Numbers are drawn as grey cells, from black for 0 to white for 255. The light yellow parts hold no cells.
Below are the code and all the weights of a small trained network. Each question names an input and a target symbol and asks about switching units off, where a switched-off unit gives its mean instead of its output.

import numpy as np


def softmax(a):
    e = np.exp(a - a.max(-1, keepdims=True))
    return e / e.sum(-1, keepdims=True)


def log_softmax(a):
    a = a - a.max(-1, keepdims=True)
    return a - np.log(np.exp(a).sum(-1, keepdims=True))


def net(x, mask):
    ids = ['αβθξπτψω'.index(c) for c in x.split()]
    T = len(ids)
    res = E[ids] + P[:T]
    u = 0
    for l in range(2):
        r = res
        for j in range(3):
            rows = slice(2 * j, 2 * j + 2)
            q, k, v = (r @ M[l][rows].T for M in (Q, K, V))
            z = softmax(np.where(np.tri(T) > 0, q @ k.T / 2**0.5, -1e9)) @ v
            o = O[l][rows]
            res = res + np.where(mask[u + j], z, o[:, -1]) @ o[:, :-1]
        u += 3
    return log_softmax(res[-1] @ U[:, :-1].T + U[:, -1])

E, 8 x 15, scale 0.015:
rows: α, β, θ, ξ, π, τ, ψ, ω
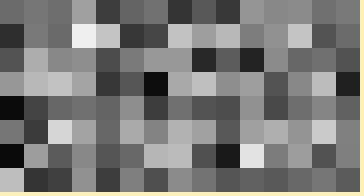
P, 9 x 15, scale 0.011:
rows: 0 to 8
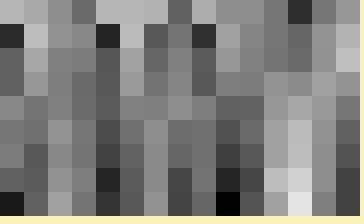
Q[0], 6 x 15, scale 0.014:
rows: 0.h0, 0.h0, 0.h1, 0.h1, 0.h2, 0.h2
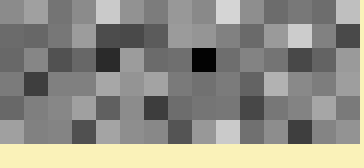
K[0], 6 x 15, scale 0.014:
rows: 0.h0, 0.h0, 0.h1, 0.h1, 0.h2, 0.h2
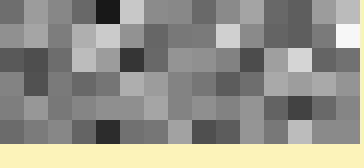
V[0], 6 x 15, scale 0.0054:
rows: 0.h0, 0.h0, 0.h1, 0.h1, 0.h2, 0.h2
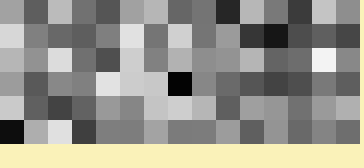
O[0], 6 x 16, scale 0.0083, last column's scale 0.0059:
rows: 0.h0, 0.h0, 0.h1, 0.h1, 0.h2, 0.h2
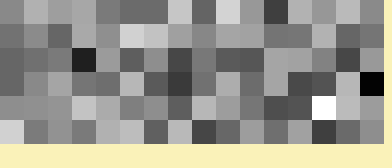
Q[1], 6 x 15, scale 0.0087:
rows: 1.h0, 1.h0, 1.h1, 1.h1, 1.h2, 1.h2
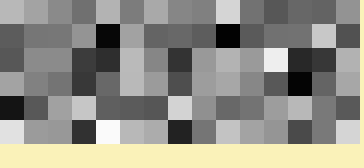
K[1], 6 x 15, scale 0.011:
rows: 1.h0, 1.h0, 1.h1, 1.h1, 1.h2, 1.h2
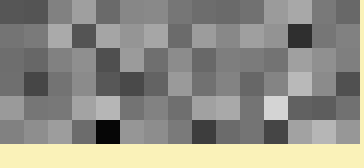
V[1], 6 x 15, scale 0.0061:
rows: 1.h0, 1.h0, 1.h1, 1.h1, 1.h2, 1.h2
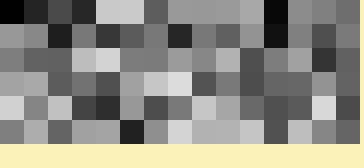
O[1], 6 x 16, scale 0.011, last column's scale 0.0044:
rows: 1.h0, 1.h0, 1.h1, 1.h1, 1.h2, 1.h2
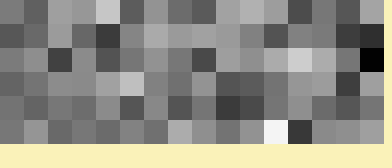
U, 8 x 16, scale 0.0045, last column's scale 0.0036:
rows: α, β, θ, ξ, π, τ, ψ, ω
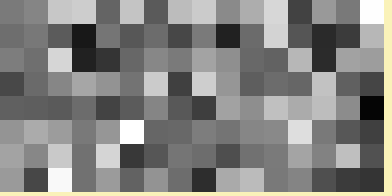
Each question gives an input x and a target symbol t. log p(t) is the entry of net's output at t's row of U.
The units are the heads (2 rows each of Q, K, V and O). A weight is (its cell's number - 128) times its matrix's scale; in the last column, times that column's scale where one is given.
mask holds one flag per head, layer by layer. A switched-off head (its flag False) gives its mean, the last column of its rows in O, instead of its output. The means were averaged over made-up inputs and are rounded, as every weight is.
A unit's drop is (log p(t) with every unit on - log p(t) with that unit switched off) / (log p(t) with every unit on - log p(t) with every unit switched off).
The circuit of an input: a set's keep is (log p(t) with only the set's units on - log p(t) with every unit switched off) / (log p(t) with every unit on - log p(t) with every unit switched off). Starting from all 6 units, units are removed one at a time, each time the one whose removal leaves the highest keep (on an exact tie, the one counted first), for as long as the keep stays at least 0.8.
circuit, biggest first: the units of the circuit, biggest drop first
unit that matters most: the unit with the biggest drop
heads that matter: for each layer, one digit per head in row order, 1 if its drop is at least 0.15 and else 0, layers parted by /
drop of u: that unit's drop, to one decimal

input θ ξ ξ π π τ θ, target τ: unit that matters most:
1.h1
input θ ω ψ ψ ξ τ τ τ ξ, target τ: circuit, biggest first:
1.h1, 0.h2, 0.h0
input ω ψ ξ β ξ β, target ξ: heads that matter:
101 / 001
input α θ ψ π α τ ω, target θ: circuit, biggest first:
1.h0, 0.h1, 1.h2
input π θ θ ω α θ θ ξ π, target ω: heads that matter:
000 / 100
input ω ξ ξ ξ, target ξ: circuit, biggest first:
0.h2, 0.h0, 0.h1
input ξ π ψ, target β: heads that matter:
000 / 001
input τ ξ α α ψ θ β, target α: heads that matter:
100 / 001
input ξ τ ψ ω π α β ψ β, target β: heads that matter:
110 / 000
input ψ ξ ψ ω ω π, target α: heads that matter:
000 / 001
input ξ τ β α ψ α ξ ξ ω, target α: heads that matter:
010 / 001
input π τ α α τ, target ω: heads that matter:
010 / 100
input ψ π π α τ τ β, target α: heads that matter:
000 / 001
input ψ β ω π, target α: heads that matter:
010 / 001
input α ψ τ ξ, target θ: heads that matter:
010 / 100
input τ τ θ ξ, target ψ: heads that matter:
010 / 100
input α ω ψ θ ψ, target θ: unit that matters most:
1.h0
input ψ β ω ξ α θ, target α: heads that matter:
010 / 001
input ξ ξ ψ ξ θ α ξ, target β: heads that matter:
000 / 001
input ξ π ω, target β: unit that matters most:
1.h2
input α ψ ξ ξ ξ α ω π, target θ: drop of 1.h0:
0.3
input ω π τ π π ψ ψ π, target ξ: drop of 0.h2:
0.3
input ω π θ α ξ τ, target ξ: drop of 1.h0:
0.0
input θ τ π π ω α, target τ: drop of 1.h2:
0.1
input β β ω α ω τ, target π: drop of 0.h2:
0.0
